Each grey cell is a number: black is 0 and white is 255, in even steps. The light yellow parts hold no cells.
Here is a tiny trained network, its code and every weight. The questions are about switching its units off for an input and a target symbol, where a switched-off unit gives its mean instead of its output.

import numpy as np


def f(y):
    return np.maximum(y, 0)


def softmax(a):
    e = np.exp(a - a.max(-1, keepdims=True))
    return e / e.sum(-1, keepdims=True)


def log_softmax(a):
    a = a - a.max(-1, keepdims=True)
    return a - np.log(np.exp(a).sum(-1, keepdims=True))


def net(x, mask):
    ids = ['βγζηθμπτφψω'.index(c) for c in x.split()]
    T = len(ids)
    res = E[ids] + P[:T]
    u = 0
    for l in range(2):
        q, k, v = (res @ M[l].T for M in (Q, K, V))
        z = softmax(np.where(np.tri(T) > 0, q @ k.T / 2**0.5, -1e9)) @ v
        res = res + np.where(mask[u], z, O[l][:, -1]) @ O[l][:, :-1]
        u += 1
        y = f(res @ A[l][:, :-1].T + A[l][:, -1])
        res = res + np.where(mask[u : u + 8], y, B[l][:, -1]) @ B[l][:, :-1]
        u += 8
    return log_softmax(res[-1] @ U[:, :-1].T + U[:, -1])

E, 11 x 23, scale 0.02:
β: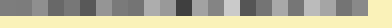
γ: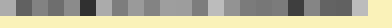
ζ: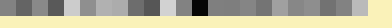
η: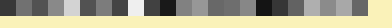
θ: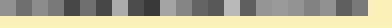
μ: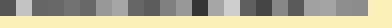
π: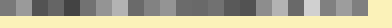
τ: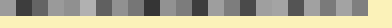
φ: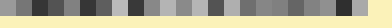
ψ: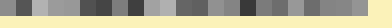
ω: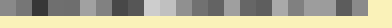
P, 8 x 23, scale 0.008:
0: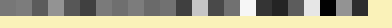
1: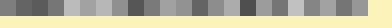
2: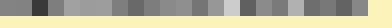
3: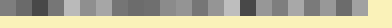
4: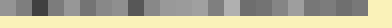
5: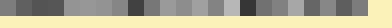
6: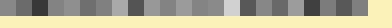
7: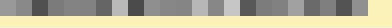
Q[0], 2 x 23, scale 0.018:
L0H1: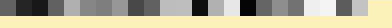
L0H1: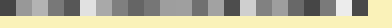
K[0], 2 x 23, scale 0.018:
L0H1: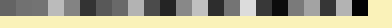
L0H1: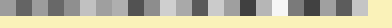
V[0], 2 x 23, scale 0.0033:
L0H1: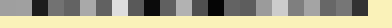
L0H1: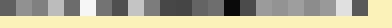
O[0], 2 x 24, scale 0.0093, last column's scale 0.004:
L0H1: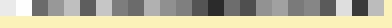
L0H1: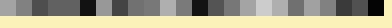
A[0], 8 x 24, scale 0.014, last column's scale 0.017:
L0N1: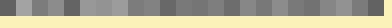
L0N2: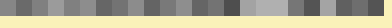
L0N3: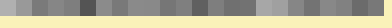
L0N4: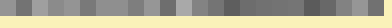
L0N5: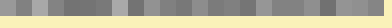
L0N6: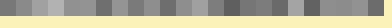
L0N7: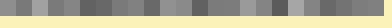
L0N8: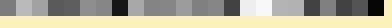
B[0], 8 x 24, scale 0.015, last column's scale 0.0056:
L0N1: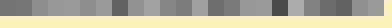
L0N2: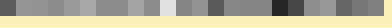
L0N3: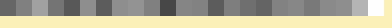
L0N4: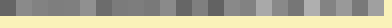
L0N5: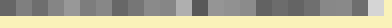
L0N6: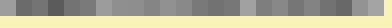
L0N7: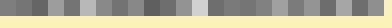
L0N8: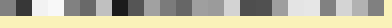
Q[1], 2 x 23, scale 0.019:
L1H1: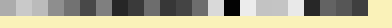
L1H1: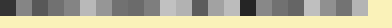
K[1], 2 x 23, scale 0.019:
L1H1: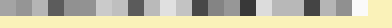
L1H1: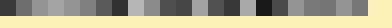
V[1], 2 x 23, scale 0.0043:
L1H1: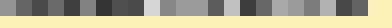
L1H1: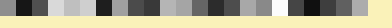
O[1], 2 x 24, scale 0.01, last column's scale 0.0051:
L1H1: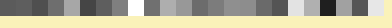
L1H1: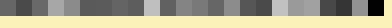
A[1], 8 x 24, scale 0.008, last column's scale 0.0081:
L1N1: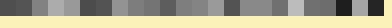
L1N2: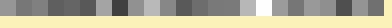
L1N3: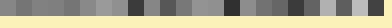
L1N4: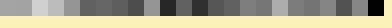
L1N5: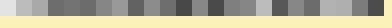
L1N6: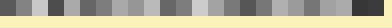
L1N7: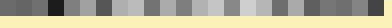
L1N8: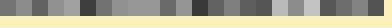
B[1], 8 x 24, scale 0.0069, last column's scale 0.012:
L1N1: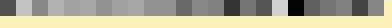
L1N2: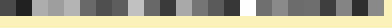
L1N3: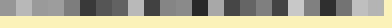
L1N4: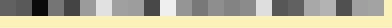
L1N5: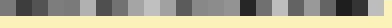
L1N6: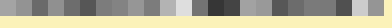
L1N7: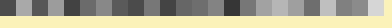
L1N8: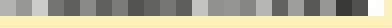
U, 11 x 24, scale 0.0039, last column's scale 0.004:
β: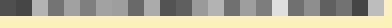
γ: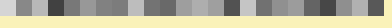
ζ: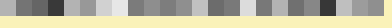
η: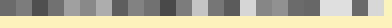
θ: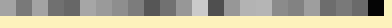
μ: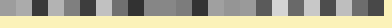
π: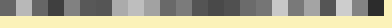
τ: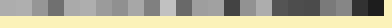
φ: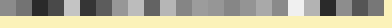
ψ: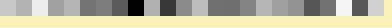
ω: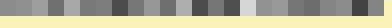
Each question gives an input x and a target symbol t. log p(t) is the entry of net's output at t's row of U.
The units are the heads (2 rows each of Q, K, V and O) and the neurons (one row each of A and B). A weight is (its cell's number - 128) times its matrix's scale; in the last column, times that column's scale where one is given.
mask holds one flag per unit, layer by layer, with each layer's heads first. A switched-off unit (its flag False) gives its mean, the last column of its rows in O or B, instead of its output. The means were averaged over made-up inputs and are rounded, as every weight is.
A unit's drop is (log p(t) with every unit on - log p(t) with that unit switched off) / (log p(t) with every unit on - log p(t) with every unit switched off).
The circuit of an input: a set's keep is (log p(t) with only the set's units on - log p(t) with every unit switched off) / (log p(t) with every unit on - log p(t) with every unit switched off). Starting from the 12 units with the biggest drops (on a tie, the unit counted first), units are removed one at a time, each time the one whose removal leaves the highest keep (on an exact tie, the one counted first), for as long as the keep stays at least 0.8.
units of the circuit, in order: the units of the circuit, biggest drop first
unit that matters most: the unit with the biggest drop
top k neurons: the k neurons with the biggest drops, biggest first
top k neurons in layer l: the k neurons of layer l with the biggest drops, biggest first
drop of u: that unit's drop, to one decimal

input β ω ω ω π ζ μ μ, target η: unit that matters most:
L0H1
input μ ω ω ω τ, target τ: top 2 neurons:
(L1N5 L0N1)
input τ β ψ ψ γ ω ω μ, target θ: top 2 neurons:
(L1N4 L1N8)
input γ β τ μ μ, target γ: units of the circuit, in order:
(L0H1 L1H1 L1N3)
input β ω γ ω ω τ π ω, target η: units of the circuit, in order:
(L0H1 L1H1 L1N7)
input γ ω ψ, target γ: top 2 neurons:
(L1N3 L0N6)
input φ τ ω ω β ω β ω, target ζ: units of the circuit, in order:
(L0H1 L0N6)
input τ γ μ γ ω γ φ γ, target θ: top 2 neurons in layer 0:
(L0N3 L0N4)
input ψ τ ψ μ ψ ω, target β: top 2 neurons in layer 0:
(L0N7 L0N6)
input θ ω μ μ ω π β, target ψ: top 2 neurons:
(L0N5 L1N8)
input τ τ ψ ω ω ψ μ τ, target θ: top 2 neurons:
(L1N4 L1N8)
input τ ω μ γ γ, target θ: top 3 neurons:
(L1N4 L1N8 L0N3)
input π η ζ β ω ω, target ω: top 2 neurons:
(L1N2 L0N3)
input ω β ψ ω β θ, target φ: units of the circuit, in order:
(L1H1)
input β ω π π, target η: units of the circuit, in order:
(L0H1 L1H1 L1N7)
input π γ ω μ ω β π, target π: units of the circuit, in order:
(L0H1 L0N3)
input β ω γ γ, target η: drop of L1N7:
0.4
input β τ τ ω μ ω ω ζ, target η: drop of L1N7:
0.5
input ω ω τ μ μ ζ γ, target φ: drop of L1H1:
1.1
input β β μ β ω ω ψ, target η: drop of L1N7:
0.4
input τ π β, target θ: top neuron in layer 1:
(L1N4)
